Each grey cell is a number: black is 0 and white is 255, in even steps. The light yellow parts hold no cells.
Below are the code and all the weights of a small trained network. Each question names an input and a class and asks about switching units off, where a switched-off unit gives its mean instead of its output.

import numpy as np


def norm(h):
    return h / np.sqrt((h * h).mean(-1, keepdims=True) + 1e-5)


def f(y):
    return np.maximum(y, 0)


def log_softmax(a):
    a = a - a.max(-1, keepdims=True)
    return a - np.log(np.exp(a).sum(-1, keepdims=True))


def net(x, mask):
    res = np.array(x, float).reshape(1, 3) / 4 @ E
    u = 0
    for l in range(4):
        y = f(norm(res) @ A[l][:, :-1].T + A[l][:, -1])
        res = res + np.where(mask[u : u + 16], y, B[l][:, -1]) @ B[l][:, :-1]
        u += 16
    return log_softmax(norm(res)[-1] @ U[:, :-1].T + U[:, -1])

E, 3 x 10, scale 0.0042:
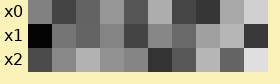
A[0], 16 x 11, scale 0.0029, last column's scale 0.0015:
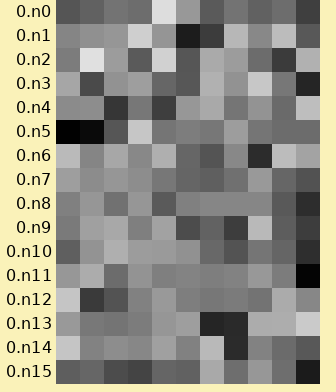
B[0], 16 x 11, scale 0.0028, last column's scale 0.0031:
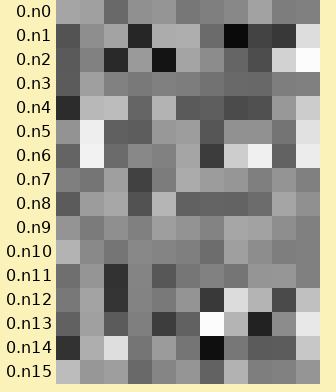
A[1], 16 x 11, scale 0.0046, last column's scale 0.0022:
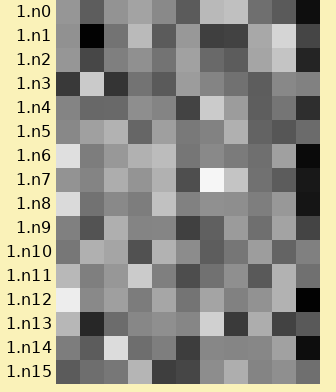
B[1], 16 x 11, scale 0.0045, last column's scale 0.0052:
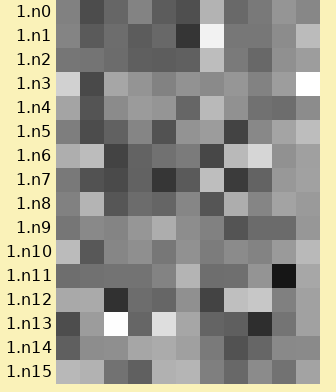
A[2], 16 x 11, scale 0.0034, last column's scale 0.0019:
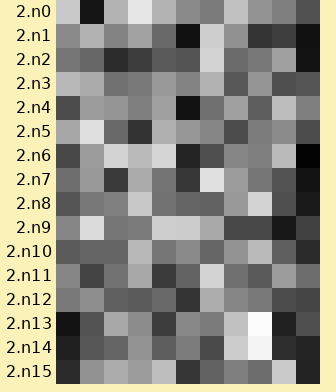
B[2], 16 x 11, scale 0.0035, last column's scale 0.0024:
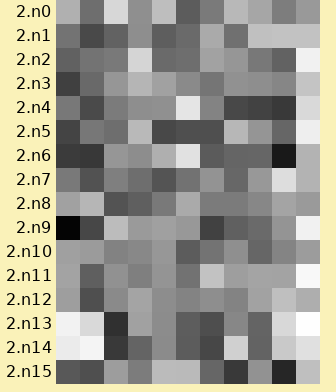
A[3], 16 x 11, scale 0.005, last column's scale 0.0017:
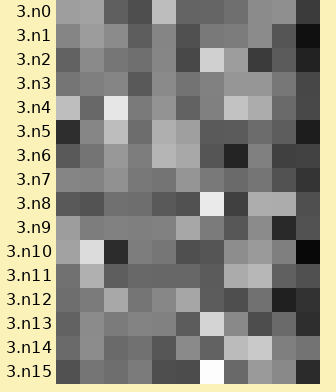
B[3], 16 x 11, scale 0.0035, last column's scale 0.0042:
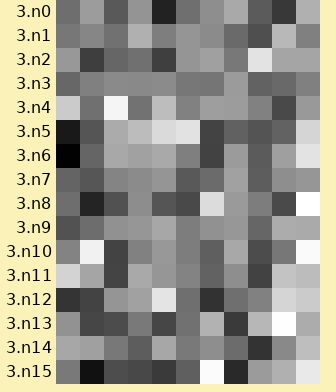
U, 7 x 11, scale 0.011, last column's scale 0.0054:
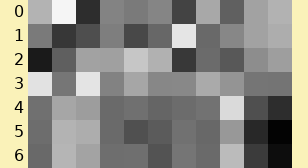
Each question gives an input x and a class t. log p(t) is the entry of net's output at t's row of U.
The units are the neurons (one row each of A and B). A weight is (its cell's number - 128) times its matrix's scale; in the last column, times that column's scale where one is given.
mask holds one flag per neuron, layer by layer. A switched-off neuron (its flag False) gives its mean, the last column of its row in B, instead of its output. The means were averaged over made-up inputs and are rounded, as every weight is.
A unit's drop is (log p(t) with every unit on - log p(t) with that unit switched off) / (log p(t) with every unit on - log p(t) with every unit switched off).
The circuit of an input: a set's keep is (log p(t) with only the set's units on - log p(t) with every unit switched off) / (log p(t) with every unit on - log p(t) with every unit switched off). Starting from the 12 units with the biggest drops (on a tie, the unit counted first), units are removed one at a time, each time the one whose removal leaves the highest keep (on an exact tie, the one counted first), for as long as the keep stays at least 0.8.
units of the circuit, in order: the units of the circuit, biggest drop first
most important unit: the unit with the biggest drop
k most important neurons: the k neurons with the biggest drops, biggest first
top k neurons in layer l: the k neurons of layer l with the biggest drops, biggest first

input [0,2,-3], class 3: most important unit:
1.n10
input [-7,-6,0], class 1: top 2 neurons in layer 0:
(0.n5 0.n2)
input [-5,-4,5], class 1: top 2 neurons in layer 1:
(1.n7 1.n5)
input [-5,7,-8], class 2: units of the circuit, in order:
(2.n9 3.n12)
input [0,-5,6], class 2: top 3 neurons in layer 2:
(2.n6 2.n13 2.n14)
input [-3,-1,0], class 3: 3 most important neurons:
(0.n2 1.n3 0.n13)
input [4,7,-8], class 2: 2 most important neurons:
(1.n13 0.n6)
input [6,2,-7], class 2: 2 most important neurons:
(1.n13 0.n2)
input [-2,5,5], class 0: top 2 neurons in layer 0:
(0.n4 0.n5)
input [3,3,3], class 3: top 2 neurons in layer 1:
(1.n3 1.n7)
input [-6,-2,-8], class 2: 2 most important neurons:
(1.n13 0.n13)
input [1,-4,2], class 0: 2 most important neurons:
(0.n2 1.n3)
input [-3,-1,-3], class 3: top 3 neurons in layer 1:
(1.n3 1.n1 1.n7)
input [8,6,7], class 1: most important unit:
1.n1
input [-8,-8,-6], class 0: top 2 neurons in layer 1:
(1.n12 1.n6)
